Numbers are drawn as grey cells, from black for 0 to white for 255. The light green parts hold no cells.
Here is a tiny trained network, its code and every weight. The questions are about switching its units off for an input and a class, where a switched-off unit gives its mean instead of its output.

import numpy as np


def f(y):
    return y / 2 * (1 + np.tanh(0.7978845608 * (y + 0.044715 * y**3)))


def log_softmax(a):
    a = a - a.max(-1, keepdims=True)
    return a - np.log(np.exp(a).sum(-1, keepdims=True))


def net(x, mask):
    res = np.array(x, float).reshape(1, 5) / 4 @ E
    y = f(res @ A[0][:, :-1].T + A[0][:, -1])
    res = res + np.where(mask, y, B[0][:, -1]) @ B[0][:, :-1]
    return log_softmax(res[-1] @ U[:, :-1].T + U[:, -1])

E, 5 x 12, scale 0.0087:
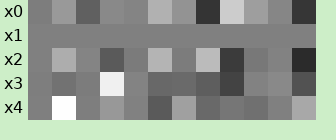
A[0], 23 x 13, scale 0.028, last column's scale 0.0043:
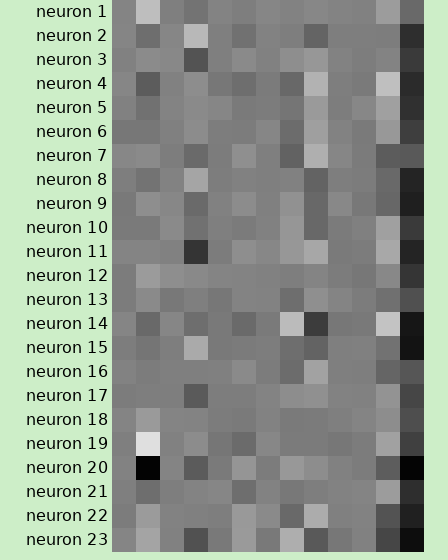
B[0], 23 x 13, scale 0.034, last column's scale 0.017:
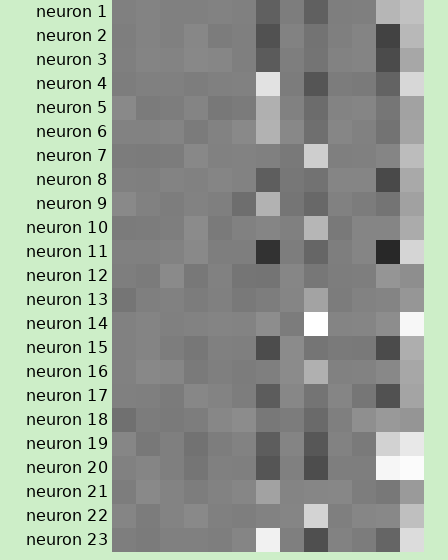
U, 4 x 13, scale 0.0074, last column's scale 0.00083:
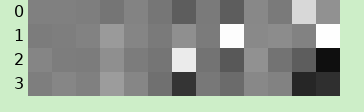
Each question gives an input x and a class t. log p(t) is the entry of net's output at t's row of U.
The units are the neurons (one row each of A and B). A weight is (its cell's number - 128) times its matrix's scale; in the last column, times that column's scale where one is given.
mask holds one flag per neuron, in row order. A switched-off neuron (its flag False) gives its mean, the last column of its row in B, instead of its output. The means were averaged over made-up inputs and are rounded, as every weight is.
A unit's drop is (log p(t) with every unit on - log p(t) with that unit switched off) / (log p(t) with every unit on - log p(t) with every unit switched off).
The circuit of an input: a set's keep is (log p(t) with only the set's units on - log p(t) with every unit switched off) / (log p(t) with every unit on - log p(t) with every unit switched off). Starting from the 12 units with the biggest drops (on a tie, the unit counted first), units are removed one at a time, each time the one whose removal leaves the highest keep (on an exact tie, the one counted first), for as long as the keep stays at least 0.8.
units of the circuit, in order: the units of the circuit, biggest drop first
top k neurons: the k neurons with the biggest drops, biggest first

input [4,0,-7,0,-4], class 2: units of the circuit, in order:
neuron 4
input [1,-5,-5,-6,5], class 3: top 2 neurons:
neuron 11; neuron 20
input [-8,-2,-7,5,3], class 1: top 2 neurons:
neuron 14; neuron 23
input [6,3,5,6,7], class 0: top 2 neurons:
neuron 19; neuron 14
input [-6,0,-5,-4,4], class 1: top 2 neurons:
neuron 14; neuron 20
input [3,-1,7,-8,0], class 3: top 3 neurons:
neuron 11; neuron 3; neuron 4
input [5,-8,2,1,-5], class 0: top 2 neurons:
neuron 20; neuron 14
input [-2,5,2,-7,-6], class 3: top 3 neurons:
neuron 11; neuron 3; neuron 19
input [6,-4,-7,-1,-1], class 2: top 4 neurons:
neuron 4; neuron 14; neuron 6; neuron 5
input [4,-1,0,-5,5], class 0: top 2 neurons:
neuron 19; neuron 1
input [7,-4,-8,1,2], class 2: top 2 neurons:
neuron 4; neuron 14
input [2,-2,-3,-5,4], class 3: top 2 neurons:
neuron 20; neuron 11
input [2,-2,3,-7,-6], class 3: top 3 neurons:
neuron 11; neuron 3; neuron 19
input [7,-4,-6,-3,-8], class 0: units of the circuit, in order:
neuron 20
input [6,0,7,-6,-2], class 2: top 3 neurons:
neuron 23; neuron 14; neuron 9
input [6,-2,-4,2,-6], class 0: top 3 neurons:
neuron 20; neuron 14; neuron 10
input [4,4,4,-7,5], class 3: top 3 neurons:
neuron 11; neuron 20; neuron 3
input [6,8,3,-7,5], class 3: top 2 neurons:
neuron 11; neuron 14
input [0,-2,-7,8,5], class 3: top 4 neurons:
neuron 2; neuron 15; neuron 23; neuron 8
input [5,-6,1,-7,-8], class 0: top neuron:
neuron 20
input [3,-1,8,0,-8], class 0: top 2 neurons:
neuron 20; neuron 4
